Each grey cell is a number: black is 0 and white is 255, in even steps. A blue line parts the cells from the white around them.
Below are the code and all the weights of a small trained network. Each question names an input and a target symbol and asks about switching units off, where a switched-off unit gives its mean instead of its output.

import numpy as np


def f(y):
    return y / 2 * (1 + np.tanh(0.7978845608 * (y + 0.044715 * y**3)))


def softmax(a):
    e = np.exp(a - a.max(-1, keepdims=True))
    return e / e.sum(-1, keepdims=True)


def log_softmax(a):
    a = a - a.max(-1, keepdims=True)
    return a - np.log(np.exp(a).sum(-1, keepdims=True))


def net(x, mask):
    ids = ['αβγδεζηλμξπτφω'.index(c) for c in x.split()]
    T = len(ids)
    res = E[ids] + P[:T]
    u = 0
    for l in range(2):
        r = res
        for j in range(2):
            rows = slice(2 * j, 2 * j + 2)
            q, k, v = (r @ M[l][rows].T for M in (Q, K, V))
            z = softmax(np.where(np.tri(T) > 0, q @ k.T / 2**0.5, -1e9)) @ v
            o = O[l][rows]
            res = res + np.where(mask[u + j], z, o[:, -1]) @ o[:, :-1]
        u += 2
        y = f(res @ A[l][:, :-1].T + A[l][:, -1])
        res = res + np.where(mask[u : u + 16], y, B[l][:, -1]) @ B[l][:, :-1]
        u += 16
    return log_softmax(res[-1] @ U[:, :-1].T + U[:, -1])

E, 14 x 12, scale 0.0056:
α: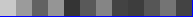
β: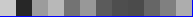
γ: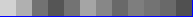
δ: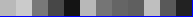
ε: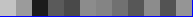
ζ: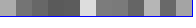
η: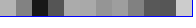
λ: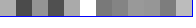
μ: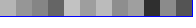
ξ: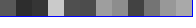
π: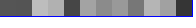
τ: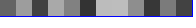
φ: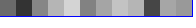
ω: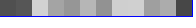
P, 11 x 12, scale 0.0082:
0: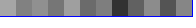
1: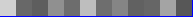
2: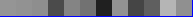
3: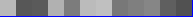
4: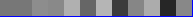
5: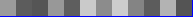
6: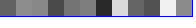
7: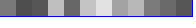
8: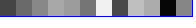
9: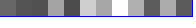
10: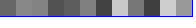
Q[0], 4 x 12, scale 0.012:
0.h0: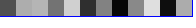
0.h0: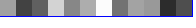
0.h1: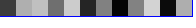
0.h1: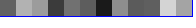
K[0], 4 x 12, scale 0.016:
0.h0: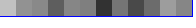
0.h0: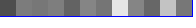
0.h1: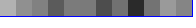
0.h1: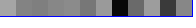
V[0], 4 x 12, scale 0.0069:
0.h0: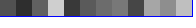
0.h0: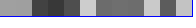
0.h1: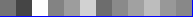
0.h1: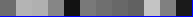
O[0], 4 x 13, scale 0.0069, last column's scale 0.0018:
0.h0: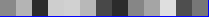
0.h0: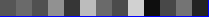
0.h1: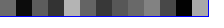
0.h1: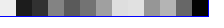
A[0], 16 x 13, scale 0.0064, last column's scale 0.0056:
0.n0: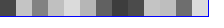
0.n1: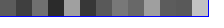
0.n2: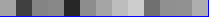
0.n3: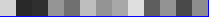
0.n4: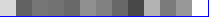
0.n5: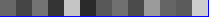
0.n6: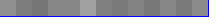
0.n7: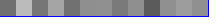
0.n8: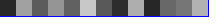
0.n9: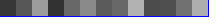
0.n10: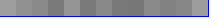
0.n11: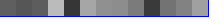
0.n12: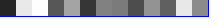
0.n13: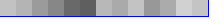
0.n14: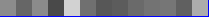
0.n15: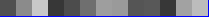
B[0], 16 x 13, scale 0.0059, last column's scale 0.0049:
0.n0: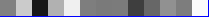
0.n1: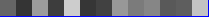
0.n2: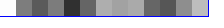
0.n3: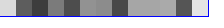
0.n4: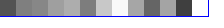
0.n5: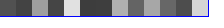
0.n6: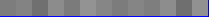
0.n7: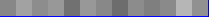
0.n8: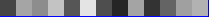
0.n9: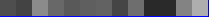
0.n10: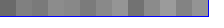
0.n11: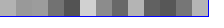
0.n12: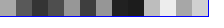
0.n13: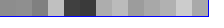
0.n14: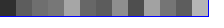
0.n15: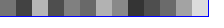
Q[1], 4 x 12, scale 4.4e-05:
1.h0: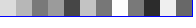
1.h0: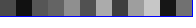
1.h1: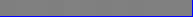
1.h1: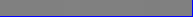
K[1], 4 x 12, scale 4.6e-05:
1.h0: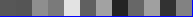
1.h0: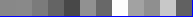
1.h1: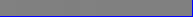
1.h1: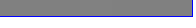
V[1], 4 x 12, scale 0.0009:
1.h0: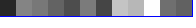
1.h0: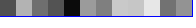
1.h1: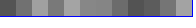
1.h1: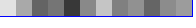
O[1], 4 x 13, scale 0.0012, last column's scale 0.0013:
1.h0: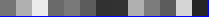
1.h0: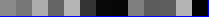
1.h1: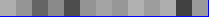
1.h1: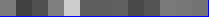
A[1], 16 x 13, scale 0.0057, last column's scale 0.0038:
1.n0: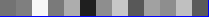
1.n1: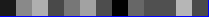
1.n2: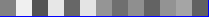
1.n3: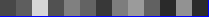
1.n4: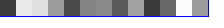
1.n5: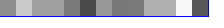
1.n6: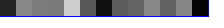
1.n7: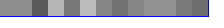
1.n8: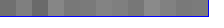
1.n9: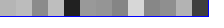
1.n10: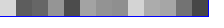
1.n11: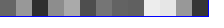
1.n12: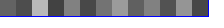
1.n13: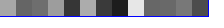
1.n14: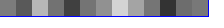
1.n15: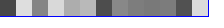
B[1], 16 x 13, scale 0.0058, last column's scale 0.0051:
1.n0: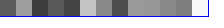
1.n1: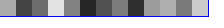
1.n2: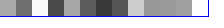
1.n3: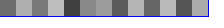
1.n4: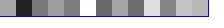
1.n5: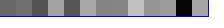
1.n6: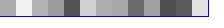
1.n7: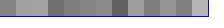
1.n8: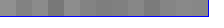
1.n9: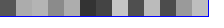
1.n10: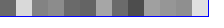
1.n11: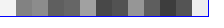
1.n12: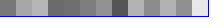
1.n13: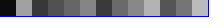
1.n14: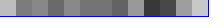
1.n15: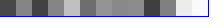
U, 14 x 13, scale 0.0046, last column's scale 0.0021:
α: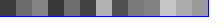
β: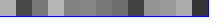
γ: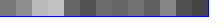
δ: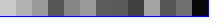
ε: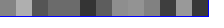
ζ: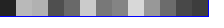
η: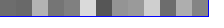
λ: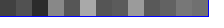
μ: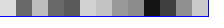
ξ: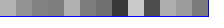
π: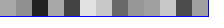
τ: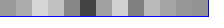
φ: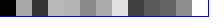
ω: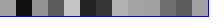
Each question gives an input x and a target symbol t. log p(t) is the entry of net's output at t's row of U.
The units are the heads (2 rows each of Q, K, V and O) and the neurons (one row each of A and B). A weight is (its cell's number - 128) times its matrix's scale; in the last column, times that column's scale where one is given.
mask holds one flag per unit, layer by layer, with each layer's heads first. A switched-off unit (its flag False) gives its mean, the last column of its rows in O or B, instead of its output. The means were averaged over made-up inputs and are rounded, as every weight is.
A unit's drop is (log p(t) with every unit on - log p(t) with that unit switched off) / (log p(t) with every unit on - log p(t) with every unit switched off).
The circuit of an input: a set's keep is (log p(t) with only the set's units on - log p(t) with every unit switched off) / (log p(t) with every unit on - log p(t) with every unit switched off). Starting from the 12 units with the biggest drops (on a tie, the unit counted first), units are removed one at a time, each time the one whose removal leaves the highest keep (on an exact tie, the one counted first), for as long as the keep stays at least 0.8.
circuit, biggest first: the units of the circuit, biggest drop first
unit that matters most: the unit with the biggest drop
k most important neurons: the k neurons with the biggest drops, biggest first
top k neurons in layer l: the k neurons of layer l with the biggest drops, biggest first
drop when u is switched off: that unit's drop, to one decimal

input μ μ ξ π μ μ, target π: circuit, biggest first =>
0.h1; 0.n3; 1.n2
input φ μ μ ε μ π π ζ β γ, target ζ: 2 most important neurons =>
1.n13; 0.n8
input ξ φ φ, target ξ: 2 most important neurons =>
1.n2; 0.n0
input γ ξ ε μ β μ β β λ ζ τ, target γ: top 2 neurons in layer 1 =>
1.n1; 1.n3
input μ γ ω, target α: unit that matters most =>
0.h0
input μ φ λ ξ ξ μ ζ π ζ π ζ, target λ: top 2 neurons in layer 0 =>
0.n8; 0.n9
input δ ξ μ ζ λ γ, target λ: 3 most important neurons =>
1.n13; 0.n8; 0.n9
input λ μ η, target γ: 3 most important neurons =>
1.n1; 1.n3; 0.n9
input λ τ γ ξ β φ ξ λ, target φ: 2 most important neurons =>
1.n15; 0.n3
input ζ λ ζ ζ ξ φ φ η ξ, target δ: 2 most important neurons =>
0.n12; 1.n11
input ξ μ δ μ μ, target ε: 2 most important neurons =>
1.n9; 1.n13
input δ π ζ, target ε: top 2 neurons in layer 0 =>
0.n2; 0.n3
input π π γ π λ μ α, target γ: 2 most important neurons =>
1.n1; 1.n3
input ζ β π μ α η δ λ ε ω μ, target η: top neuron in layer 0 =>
0.n8
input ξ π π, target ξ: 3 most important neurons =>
1.n2; 0.n0; 1.n15
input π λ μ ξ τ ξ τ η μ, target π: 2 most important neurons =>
1.n5; 0.n12
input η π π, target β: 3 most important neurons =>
1.n1; 1.n4; 0.n8
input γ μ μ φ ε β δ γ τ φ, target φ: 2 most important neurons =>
1.n2; 0.n3
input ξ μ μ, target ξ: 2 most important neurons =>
1.n2; 0.n0
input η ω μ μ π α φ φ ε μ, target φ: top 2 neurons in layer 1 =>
1.n2; 1.n15
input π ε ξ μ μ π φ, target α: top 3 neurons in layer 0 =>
0.n12; 0.n15; 0.n0
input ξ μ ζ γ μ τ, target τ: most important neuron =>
1.n9
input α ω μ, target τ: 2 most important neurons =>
1.n9; 0.n13
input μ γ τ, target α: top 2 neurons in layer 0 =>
0.n12; 0.n15
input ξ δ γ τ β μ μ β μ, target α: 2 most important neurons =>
0.n12; 0.n15
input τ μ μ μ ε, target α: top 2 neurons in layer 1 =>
1.n12; 1.n0
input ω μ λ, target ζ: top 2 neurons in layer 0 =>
0.n5; 0.n1
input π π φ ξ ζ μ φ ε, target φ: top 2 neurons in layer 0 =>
0.n3; 0.n0
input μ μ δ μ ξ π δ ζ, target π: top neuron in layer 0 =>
0.n3
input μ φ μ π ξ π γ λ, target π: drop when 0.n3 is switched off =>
0.5
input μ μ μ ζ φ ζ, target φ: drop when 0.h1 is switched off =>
0.6
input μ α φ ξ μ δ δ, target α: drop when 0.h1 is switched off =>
0.1
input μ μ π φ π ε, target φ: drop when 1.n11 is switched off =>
0.1
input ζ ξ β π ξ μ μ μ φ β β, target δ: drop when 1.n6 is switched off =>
0.3
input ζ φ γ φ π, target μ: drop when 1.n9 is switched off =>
0.0
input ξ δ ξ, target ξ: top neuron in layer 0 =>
0.n0
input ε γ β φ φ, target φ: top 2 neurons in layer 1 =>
1.n2; 1.n15
